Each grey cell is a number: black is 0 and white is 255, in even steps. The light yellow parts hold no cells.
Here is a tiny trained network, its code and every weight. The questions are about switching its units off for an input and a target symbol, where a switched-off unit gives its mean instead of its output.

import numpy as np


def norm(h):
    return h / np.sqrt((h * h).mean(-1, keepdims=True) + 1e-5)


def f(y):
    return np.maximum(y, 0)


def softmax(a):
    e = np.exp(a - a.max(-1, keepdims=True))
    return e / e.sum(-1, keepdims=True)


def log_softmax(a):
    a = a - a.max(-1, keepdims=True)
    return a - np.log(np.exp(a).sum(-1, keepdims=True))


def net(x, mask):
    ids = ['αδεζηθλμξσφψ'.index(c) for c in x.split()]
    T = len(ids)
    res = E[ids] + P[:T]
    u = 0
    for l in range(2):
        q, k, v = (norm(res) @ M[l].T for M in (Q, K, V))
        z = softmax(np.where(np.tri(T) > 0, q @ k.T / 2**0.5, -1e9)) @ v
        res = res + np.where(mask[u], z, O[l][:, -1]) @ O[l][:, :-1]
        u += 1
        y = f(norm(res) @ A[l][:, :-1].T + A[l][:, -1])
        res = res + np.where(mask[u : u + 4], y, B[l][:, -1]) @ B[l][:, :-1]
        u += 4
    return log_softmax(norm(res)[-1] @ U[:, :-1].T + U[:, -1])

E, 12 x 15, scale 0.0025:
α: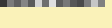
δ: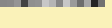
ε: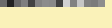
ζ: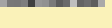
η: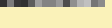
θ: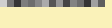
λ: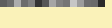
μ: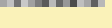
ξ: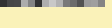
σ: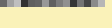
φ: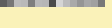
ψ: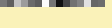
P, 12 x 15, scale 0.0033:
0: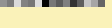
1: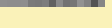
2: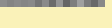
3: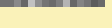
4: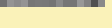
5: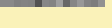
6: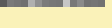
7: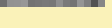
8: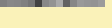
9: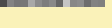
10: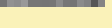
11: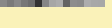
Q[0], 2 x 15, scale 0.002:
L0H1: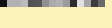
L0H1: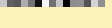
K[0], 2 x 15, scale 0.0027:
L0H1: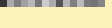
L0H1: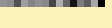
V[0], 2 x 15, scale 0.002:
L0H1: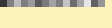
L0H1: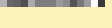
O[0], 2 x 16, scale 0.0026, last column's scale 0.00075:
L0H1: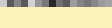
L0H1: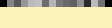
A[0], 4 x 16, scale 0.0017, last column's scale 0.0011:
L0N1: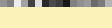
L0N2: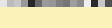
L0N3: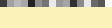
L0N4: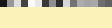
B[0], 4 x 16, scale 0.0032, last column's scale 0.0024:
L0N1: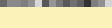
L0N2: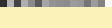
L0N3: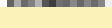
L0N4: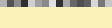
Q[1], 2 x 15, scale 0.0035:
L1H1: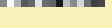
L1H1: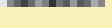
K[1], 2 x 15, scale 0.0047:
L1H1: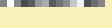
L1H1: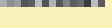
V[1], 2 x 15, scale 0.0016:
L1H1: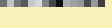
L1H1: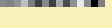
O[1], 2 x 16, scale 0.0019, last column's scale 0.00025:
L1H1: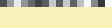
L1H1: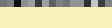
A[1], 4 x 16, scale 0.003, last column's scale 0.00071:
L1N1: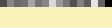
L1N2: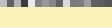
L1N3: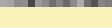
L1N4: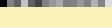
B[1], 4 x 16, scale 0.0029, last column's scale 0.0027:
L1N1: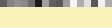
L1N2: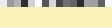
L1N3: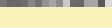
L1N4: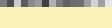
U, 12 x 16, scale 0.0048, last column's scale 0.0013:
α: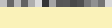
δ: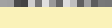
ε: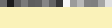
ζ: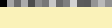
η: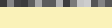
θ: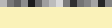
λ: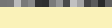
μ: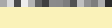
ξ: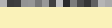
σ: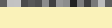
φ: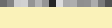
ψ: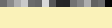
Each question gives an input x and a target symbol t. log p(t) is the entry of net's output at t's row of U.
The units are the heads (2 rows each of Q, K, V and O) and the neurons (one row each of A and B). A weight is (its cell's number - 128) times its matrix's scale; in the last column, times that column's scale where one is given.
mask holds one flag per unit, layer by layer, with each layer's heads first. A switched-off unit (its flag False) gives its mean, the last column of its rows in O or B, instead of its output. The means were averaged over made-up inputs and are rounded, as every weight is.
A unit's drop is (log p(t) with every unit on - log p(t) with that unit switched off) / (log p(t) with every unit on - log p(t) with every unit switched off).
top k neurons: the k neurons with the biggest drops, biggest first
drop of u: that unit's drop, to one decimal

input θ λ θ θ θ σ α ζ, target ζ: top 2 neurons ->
(L0N2 L1N2)
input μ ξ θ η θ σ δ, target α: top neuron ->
(L1N2)
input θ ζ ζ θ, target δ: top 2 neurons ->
(L0N3 L0N2)
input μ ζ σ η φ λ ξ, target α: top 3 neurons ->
(L1N2 L0N2 L1N3)
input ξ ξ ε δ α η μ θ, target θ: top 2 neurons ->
(L1N3 L1N2)
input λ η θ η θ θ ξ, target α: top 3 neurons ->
(L1N2 L0N2 L0N3)
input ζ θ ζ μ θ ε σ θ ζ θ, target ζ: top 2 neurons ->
(L0N3 L0N4)
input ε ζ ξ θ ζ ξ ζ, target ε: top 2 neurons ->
(L0N4 L0N2)
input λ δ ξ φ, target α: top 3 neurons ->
(L1N2 L0N2 L0N4)
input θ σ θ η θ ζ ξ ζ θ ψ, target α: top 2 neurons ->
(L1N2 L0N3)
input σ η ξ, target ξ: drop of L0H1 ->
-0.1
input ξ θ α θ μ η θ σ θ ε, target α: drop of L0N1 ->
0.0
